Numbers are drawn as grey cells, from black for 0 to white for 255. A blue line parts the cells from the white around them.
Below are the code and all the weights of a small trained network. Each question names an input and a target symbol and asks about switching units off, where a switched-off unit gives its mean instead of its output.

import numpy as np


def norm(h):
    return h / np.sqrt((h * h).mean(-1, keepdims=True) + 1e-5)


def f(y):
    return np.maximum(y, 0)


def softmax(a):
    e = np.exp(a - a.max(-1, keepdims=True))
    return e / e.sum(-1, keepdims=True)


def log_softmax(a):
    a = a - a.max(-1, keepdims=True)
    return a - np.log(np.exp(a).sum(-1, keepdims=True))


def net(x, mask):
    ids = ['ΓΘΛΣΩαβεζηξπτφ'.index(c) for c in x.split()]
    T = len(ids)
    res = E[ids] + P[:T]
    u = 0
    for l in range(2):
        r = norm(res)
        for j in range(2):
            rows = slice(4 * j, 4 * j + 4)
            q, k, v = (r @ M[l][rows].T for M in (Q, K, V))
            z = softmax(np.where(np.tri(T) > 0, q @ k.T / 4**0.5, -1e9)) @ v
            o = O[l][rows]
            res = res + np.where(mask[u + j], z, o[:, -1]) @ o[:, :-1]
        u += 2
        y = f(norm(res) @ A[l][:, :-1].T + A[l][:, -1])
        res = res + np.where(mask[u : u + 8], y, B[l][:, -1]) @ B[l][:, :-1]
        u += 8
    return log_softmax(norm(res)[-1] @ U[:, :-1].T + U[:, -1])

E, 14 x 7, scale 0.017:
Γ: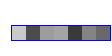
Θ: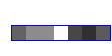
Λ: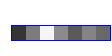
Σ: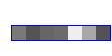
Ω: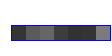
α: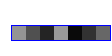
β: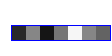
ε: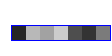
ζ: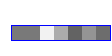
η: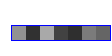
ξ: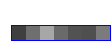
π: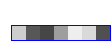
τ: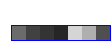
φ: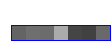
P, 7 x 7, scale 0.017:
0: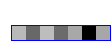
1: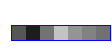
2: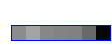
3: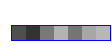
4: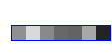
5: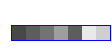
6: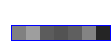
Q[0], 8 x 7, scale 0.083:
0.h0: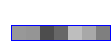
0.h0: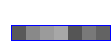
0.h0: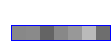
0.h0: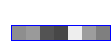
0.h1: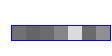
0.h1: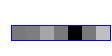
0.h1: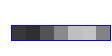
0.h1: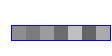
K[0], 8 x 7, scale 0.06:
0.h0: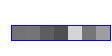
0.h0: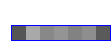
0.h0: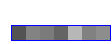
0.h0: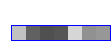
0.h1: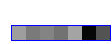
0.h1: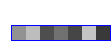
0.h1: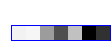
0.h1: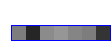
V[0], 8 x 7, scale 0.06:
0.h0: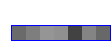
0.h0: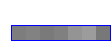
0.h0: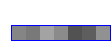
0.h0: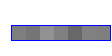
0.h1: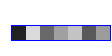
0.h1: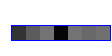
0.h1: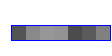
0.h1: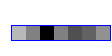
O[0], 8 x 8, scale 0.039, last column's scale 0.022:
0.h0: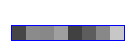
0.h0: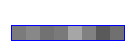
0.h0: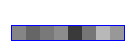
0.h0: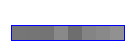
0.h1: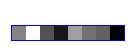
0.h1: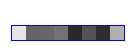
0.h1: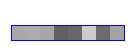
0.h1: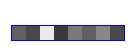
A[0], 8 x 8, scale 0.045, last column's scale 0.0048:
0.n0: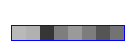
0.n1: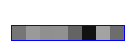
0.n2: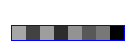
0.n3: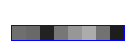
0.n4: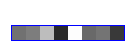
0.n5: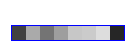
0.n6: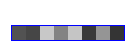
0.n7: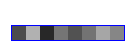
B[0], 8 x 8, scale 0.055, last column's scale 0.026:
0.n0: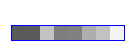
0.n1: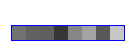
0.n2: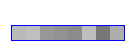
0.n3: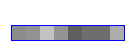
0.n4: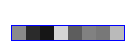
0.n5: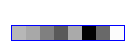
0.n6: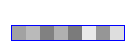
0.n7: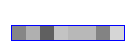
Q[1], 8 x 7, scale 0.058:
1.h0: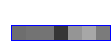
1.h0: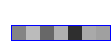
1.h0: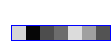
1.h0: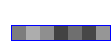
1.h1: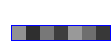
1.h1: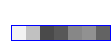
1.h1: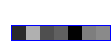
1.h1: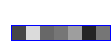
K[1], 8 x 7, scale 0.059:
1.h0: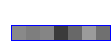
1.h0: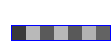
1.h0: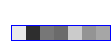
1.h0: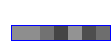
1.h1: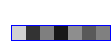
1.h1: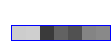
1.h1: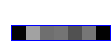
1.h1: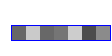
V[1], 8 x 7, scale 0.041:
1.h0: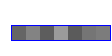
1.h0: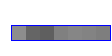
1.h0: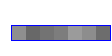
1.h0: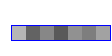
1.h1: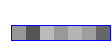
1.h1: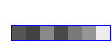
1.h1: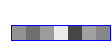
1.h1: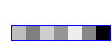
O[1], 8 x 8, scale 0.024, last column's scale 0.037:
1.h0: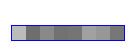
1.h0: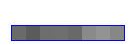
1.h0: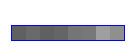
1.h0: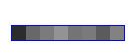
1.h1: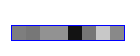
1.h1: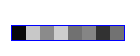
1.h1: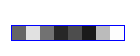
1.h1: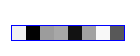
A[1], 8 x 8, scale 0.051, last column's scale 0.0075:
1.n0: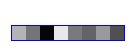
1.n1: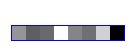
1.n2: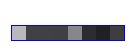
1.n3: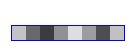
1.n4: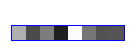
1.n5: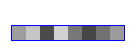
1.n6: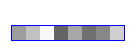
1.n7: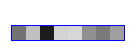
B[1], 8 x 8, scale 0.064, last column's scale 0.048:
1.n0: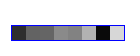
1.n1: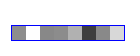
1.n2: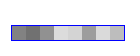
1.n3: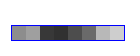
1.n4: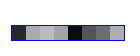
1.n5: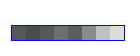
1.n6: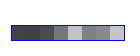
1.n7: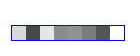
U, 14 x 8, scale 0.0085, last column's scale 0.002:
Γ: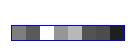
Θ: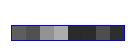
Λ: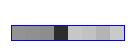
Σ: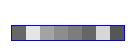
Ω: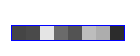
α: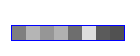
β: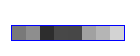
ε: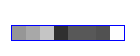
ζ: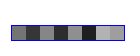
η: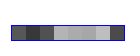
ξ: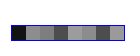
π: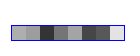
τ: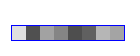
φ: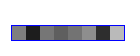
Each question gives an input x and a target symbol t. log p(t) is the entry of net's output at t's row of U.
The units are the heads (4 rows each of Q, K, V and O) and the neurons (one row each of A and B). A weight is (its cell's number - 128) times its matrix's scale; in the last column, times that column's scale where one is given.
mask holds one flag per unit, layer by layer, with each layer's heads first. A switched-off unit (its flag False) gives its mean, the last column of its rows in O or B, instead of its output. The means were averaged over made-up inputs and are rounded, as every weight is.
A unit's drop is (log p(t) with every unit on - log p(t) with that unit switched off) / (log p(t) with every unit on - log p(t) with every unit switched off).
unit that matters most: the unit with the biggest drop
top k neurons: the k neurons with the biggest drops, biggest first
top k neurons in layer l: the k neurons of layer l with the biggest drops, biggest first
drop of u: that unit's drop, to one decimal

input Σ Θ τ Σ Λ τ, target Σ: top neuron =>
(0.n0)
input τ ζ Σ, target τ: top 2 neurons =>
(0.n2; 1.n7)
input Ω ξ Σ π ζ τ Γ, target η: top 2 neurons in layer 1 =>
(1.n2; 1.n7)
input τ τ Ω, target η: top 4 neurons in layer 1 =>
(1.n2; 1.n7; 1.n1; 1.n4)
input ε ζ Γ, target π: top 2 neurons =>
(0.n5; 1.n1)
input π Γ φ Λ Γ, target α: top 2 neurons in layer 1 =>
(1.n0; 1.n7)
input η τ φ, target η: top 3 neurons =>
(1.n2; 1.n7; 1.n1)
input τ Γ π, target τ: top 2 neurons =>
(0.n2; 1.n7)
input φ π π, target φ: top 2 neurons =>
(0.n4; 1.n7)
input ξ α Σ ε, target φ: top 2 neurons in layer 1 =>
(1.n7; 1.n0)
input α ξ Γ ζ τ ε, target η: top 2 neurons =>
(1.n2; 1.n7)
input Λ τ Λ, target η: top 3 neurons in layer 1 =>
(1.n2; 1.n7; 1.n1)
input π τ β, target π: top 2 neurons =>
(1.n1; 0.n6)
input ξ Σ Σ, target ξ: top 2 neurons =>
(0.n0; 1.n6)
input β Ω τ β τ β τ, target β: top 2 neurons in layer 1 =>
(1.n3; 1.n7)
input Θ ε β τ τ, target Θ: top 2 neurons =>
(1.n4; 0.n4)
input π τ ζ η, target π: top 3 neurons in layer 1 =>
(1.n1; 1.n0; 1.n7)
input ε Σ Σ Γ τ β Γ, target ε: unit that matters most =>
1.h1
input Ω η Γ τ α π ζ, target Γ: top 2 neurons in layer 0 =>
(0.n1; 0.n0)
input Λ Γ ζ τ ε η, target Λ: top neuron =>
(0.n7)
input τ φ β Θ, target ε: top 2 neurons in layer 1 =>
(1.n7; 1.n4)
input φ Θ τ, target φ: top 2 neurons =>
(0.n4; 1.n7)
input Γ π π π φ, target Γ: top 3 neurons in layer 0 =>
(0.n1; 0.n0; 0.n5)
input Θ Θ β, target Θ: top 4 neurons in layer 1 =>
(1.n4; 1.n0; 1.n3; 1.n7)
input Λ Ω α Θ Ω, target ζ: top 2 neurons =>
(0.n5; 1.n6)
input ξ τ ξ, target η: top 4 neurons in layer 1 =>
(1.n2; 1.n7; 1.n1; 1.n4)
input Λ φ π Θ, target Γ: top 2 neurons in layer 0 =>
(0.n1; 0.n0)
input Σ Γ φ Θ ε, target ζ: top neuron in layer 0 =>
(0.n5)
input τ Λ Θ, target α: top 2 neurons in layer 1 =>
(1.n0; 1.n7)
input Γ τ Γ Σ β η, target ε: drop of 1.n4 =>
0.2
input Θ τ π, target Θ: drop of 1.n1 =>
0.0
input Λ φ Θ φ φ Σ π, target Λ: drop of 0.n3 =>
0.1
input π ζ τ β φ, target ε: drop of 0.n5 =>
0.1
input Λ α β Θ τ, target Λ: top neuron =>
(0.n0)
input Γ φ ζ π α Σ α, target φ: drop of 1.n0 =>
0.3
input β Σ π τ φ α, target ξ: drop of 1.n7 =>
0.2
